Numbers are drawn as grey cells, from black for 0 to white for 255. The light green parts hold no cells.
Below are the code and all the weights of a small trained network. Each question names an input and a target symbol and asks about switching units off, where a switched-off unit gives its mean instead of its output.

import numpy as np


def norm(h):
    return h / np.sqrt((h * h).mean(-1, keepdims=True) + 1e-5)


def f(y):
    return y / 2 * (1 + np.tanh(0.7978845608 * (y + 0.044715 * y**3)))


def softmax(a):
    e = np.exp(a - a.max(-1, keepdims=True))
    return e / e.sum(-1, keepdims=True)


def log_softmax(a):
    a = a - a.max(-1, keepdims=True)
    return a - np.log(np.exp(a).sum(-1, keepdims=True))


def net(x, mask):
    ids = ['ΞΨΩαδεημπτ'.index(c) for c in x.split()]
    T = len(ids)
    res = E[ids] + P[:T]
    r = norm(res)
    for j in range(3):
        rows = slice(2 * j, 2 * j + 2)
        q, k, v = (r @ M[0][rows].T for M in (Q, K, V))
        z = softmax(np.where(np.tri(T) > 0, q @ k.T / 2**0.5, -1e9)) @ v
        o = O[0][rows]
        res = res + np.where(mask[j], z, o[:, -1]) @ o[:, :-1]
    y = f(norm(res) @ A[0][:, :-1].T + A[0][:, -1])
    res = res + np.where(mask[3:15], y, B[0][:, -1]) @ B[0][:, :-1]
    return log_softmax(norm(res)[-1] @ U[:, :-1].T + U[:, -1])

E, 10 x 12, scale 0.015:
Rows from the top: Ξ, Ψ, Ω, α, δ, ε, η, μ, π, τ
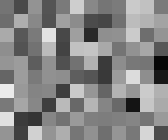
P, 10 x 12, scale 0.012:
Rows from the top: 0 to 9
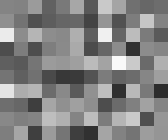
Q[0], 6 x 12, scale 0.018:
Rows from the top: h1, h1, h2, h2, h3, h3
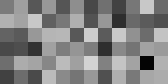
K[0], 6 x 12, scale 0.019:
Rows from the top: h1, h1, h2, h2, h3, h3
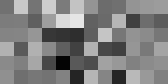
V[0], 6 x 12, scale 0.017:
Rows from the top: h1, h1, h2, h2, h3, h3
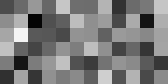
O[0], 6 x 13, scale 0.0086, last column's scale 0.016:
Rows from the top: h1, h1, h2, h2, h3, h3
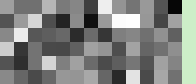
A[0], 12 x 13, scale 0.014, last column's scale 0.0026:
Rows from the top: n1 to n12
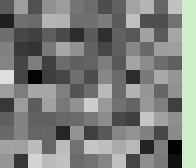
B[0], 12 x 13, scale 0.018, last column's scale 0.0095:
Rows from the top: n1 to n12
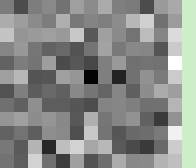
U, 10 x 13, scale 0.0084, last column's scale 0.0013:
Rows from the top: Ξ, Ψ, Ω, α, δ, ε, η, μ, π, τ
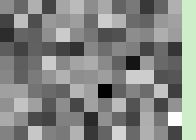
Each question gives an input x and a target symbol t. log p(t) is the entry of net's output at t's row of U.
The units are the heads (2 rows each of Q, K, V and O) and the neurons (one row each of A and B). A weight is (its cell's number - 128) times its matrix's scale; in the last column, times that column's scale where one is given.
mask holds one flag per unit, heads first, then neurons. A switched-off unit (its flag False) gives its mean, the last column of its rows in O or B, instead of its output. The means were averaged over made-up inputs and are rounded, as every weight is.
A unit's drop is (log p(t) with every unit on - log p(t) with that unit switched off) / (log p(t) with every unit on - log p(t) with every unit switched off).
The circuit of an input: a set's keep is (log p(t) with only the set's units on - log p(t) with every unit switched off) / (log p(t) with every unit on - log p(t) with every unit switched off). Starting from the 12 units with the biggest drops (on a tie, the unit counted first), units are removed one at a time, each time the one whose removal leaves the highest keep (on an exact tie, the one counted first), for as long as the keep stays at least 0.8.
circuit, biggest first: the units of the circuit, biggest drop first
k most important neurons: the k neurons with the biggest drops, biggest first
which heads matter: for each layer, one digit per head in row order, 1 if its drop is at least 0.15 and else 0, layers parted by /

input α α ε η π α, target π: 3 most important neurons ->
n3, n6, n4
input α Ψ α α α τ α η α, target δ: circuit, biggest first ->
h1
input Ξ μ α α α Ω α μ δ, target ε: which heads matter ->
001
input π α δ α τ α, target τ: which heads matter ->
000
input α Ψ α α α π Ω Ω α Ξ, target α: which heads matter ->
000
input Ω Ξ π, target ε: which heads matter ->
011
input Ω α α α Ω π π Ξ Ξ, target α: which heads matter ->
110
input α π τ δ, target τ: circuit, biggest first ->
h3, n12
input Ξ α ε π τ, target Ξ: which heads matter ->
001
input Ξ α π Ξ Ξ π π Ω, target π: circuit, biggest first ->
h2, n6
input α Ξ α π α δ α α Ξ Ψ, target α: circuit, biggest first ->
n6, n10
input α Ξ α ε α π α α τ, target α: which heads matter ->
110
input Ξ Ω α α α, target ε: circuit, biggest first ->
h3, n2
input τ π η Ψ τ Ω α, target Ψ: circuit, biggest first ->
h2, n1
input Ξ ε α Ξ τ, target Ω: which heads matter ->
111
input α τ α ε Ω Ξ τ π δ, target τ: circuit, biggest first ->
h1, h2, n12
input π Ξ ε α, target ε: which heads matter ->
001
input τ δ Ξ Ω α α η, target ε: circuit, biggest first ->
h3, h2, n2, n4
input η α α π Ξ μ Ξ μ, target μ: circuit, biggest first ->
n9
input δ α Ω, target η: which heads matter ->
100
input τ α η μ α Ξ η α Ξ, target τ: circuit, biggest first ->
h1, h2, n12
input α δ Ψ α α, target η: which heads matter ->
110
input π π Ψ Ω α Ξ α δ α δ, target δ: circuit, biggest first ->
n3, n10
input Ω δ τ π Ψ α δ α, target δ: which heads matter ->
011
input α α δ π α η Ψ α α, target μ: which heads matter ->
011
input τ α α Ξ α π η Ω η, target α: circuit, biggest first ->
h1, h2, n10
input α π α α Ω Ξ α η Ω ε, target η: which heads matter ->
110
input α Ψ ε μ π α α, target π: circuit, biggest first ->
h1, n6, h2
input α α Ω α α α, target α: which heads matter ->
011
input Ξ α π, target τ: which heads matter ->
010
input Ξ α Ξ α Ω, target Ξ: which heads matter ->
001
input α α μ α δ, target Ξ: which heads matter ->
000
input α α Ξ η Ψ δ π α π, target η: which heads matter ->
100
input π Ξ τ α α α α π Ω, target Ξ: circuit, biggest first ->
n11
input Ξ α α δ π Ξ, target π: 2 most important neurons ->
n3, n6
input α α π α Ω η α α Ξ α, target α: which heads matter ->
000
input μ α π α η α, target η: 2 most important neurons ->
n3, n11
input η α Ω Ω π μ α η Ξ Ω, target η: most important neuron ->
n3
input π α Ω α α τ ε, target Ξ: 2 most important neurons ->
n11, n1
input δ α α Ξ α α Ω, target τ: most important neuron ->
n12
